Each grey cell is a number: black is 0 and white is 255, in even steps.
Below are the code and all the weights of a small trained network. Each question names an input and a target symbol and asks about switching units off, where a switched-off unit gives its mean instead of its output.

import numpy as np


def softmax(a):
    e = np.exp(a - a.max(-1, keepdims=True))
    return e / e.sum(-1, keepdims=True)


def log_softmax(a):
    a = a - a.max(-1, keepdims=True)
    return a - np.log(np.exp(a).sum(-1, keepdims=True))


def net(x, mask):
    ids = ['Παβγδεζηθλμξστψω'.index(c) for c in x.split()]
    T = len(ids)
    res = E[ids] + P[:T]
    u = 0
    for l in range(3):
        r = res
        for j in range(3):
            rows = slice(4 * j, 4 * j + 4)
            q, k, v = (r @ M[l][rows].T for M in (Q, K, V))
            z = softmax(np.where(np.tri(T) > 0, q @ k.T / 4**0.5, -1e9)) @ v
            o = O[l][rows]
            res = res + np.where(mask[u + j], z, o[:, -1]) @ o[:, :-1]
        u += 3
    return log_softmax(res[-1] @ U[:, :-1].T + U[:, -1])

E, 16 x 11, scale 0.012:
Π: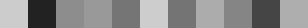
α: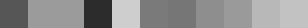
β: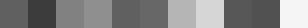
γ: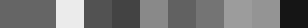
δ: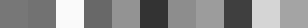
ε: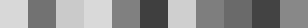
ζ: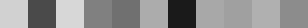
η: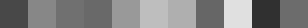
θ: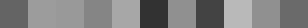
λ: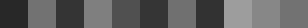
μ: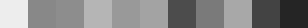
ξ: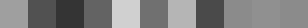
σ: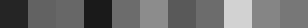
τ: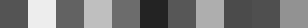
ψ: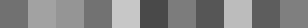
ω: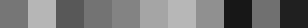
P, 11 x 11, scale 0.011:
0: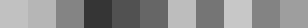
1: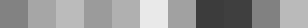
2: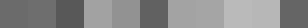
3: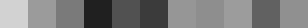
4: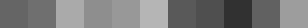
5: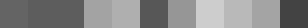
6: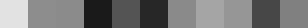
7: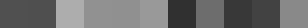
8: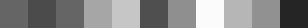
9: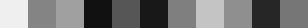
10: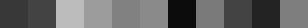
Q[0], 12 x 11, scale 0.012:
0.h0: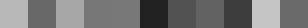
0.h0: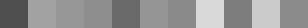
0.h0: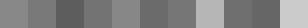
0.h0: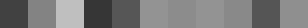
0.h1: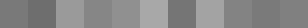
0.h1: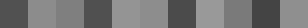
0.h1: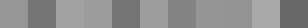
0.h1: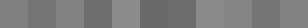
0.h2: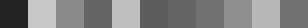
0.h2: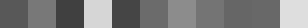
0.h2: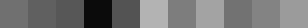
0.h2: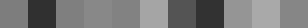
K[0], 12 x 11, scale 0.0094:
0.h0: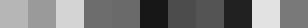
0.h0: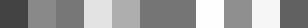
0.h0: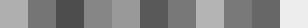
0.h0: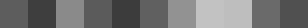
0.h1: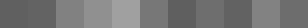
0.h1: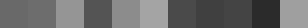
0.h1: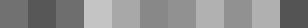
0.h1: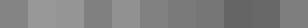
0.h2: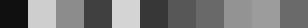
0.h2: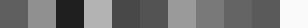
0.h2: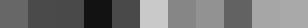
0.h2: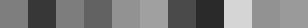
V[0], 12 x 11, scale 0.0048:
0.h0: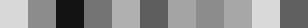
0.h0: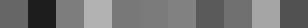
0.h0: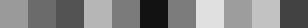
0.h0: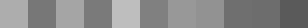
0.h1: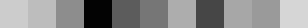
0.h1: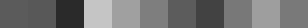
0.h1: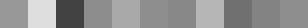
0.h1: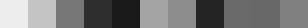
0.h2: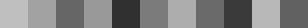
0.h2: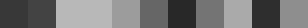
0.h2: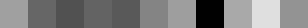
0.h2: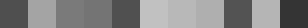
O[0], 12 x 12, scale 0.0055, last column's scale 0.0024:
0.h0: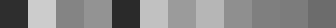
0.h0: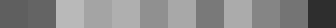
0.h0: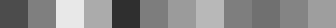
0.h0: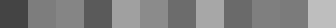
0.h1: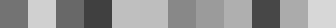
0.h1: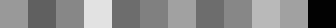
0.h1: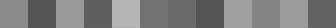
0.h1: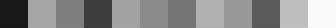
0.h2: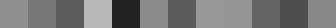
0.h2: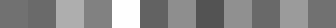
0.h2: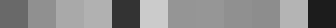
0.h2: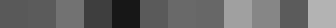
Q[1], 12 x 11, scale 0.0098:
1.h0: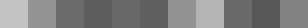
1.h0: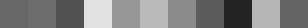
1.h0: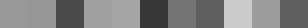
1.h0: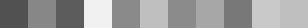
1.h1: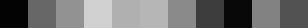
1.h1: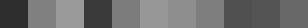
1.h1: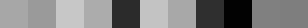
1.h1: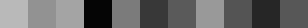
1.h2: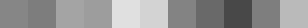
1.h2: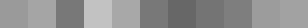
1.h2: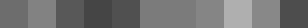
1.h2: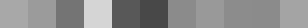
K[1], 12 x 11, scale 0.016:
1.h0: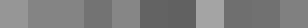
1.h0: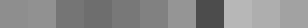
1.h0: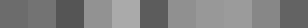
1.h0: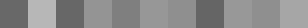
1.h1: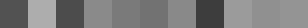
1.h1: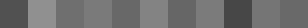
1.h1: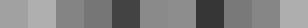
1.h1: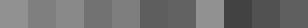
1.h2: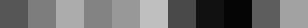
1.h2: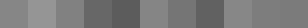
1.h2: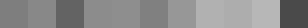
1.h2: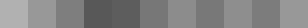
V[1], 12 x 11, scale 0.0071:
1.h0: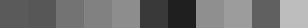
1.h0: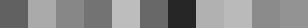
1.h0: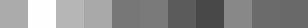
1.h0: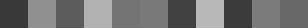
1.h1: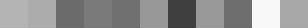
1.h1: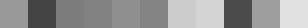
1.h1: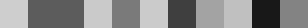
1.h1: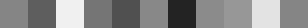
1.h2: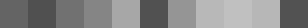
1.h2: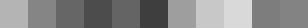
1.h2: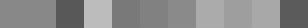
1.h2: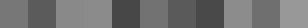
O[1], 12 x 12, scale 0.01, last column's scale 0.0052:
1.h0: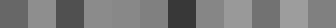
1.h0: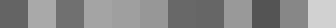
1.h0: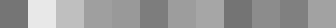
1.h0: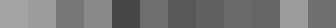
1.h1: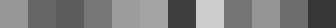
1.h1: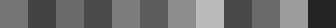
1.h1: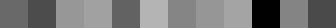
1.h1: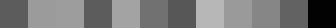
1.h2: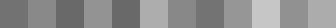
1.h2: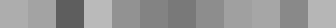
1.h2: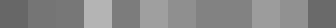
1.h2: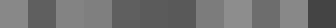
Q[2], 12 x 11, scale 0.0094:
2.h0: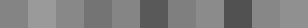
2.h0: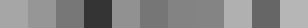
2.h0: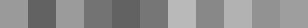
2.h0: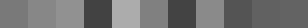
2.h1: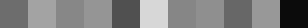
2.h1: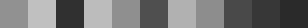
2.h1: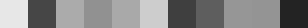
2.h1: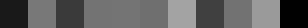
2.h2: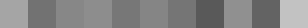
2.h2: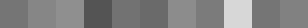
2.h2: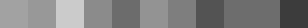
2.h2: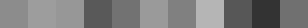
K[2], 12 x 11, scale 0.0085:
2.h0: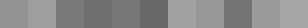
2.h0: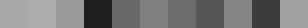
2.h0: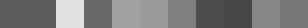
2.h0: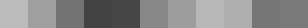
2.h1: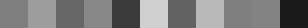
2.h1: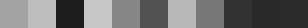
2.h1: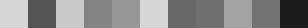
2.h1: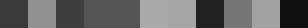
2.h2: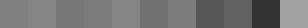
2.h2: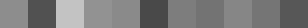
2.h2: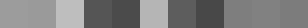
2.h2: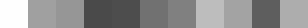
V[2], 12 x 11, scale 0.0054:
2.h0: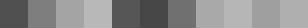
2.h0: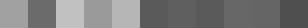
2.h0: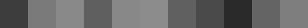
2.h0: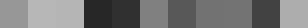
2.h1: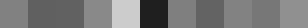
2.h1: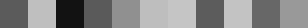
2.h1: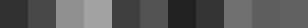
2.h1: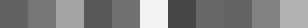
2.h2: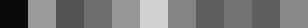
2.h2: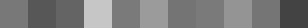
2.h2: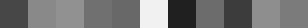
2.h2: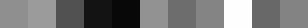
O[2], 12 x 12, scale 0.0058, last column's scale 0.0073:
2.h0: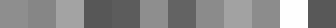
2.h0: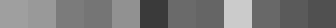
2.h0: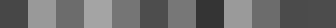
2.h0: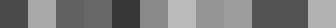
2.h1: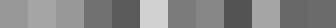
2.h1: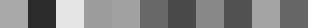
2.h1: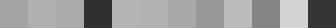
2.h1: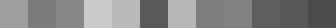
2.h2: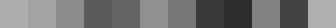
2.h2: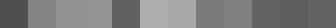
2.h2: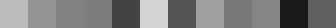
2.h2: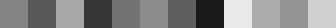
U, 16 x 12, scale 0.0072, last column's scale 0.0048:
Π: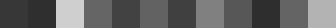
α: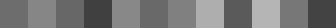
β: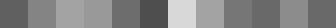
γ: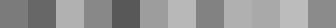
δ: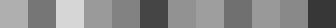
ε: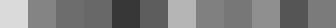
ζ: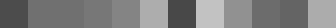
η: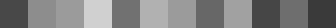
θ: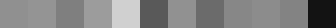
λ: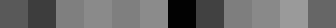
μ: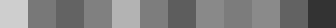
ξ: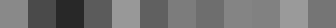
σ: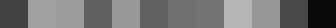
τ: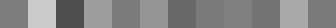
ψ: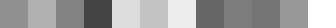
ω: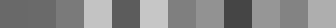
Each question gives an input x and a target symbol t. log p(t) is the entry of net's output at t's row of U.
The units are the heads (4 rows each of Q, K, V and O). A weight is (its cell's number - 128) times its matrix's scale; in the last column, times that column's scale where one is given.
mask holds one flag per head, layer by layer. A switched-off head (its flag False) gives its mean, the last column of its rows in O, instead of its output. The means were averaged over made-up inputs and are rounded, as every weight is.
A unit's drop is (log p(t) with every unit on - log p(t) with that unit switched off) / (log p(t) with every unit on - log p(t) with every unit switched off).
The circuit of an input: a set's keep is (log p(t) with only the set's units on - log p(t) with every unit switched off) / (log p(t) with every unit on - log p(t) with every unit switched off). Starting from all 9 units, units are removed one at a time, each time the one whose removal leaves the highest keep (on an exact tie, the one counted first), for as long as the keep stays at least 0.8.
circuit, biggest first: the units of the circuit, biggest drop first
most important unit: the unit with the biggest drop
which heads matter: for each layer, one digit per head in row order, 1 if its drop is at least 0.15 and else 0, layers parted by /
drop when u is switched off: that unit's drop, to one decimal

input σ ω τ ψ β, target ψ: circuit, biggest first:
[0.h2 2.h1 1.h2]
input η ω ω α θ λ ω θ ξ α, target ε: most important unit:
1.h0
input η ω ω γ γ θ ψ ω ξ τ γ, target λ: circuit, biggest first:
[2.h0 1.h2]
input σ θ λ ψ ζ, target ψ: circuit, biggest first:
[2.h1 1.h2]
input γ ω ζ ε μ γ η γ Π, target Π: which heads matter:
001 / 011 / 000
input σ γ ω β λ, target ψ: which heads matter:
001 / 001 / 010
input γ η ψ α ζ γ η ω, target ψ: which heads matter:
000 / 001 / 010
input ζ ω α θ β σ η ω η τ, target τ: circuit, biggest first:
[1.h0 1.h2]
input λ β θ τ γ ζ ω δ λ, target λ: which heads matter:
000 / 101 / 100
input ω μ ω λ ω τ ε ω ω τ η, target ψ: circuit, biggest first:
[2.h1 0.h0 0.h2 1.h1]
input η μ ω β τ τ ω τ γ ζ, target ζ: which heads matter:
000 / 010 / 000
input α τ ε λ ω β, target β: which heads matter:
100 / 010 / 001
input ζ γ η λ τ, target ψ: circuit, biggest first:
[2.h1 1.h2 0.h2]
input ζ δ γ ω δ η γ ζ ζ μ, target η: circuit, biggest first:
[1.h1 1.h2]
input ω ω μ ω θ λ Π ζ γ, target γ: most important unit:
1.h2
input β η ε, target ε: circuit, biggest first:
[0.h1 1.h2 2.h1 2.h2]
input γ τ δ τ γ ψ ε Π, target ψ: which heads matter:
101 / 001 / 010
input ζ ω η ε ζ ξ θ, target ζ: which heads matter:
010 / 010 / 000
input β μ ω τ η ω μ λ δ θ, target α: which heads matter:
000 / 010 / 000
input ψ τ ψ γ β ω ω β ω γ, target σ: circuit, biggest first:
[1.h1 2.h0 1.h2]
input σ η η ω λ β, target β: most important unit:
1.h1
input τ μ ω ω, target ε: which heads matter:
001 / 100 / 000
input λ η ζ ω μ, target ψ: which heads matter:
000 / 001 / 010
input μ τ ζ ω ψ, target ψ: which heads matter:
001 / 001 / 010
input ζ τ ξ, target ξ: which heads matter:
100 / 110 / 000
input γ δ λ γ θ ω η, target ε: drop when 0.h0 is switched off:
0.0
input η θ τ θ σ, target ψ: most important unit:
0.h2
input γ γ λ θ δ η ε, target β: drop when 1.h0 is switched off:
0.1
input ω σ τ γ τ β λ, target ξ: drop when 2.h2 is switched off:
0.2
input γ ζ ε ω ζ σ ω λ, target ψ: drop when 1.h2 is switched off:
0.1
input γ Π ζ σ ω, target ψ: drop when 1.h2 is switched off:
0.6
